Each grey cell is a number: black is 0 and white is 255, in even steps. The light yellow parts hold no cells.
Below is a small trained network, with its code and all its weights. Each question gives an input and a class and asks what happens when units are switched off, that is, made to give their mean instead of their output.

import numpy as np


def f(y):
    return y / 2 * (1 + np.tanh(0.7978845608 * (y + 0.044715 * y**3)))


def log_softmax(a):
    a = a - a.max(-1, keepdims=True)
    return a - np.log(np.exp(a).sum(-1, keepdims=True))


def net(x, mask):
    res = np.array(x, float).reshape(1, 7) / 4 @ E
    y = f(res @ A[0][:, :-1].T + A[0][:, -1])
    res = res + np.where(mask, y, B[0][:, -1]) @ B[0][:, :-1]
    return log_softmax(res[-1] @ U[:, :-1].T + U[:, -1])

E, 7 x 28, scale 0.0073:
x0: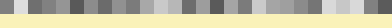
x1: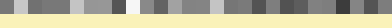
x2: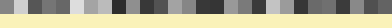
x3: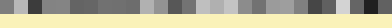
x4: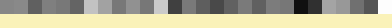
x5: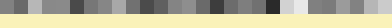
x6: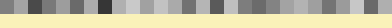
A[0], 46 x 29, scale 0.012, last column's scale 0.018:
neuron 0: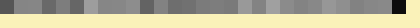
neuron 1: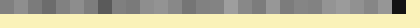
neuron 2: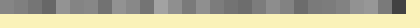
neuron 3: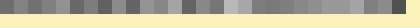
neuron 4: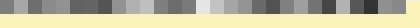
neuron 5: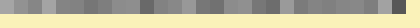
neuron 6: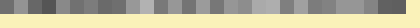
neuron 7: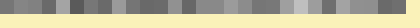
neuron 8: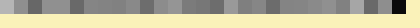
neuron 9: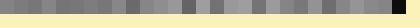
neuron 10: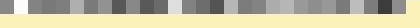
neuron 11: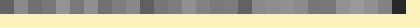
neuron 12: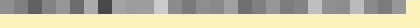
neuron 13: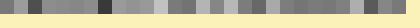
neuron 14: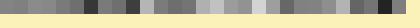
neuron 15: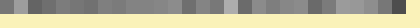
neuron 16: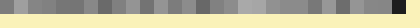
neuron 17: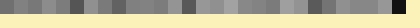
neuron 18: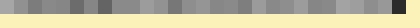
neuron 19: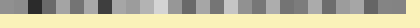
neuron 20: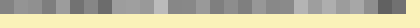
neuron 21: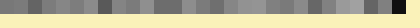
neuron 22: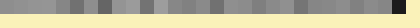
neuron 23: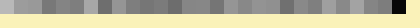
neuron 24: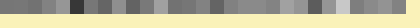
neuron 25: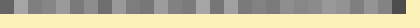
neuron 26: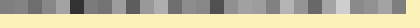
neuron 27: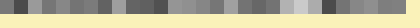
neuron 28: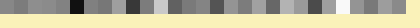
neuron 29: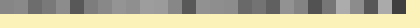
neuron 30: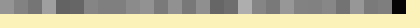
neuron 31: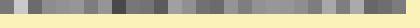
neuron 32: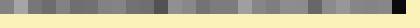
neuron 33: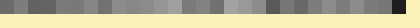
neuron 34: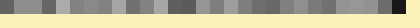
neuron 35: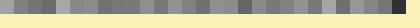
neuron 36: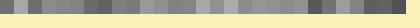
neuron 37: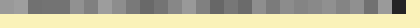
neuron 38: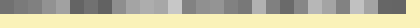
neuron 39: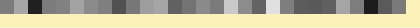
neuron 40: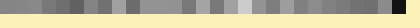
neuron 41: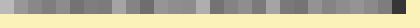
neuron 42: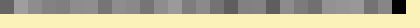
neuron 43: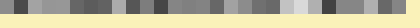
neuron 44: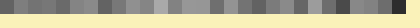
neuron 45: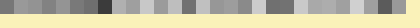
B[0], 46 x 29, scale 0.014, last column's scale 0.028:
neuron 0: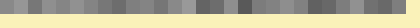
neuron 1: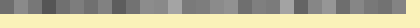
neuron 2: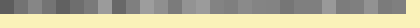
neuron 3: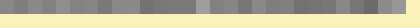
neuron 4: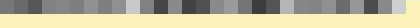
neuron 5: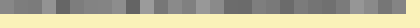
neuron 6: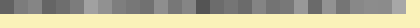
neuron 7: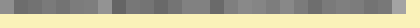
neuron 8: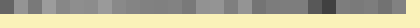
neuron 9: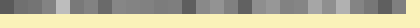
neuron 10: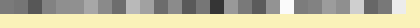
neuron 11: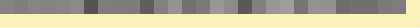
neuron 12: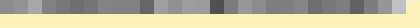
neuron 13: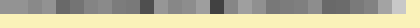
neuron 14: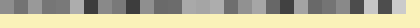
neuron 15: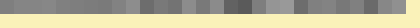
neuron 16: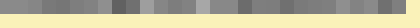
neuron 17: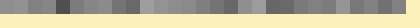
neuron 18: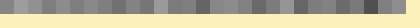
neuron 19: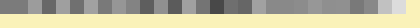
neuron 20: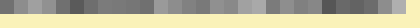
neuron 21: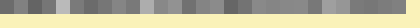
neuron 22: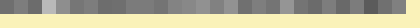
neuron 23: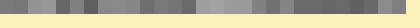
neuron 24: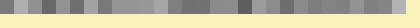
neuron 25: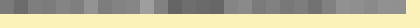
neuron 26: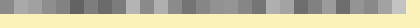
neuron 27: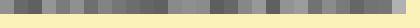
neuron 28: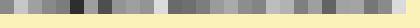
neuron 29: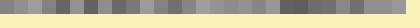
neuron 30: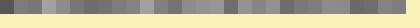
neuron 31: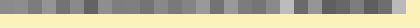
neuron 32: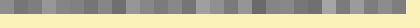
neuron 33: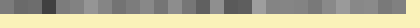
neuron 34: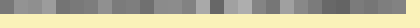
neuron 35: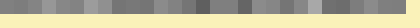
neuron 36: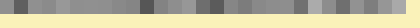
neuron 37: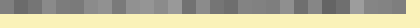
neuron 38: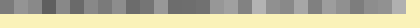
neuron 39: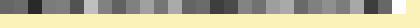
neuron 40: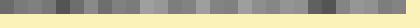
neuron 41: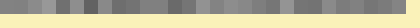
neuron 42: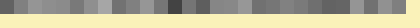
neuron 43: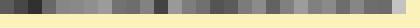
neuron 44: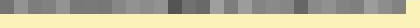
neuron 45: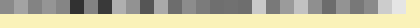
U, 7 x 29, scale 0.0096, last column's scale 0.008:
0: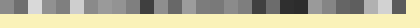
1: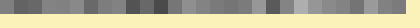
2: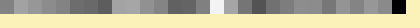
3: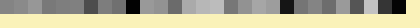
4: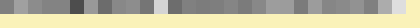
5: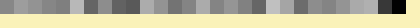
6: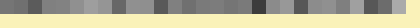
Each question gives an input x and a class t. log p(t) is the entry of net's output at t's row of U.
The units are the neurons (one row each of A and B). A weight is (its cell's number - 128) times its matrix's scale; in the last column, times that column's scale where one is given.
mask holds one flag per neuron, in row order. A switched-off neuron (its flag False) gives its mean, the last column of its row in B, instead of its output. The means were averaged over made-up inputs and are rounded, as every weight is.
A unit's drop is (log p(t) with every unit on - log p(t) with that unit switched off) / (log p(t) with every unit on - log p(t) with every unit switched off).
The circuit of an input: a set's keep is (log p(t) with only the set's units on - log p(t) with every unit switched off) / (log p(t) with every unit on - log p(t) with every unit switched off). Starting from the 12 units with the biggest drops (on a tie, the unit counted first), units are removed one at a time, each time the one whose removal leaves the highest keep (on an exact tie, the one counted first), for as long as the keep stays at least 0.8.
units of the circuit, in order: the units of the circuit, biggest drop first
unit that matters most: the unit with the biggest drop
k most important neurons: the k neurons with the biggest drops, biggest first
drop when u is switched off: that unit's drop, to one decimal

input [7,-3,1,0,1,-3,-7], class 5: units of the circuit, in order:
[neuron 45; neuron 14; neuron 19]
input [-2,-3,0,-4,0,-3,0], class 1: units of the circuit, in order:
[neuron 28; neuron 26]
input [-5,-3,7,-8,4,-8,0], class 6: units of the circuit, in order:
[neuron 45]
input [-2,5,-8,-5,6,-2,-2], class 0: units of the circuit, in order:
[neuron 39; neuron 28; neuron 45]
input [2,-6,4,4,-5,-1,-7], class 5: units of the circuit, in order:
[neuron 14; neuron 45]
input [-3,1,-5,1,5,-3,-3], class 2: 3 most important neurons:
[neuron 39; neuron 10; neuron 43]
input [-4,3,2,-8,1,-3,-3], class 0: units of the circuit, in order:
[neuron 39; neuron 10; neuron 28]
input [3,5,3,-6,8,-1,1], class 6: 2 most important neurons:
[neuron 45; neuron 28]
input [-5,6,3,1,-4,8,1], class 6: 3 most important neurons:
[neuron 45; neuron 14; neuron 19]
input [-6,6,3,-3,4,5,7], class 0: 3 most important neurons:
[neuron 39; neuron 10; neuron 28]
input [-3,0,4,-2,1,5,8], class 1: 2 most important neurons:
[neuron 39; neuron 28]
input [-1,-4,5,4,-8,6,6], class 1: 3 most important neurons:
[neuron 43; neuron 27; neuron 39]
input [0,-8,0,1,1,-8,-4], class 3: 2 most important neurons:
[neuron 14; neuron 10]
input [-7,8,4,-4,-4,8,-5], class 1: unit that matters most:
neuron 39
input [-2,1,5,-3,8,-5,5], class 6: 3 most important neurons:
[neuron 45; neuron 28; neuron 39]
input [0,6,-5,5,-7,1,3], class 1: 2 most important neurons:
[neuron 28; neuron 14]
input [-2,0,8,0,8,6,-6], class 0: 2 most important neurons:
[neuron 39; neuron 10]
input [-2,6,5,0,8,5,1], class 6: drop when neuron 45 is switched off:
0.2
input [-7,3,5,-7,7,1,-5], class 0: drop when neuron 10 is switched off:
0.2
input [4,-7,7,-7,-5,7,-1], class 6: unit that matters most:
neuron 10
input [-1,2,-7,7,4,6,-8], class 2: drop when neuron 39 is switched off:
0.1
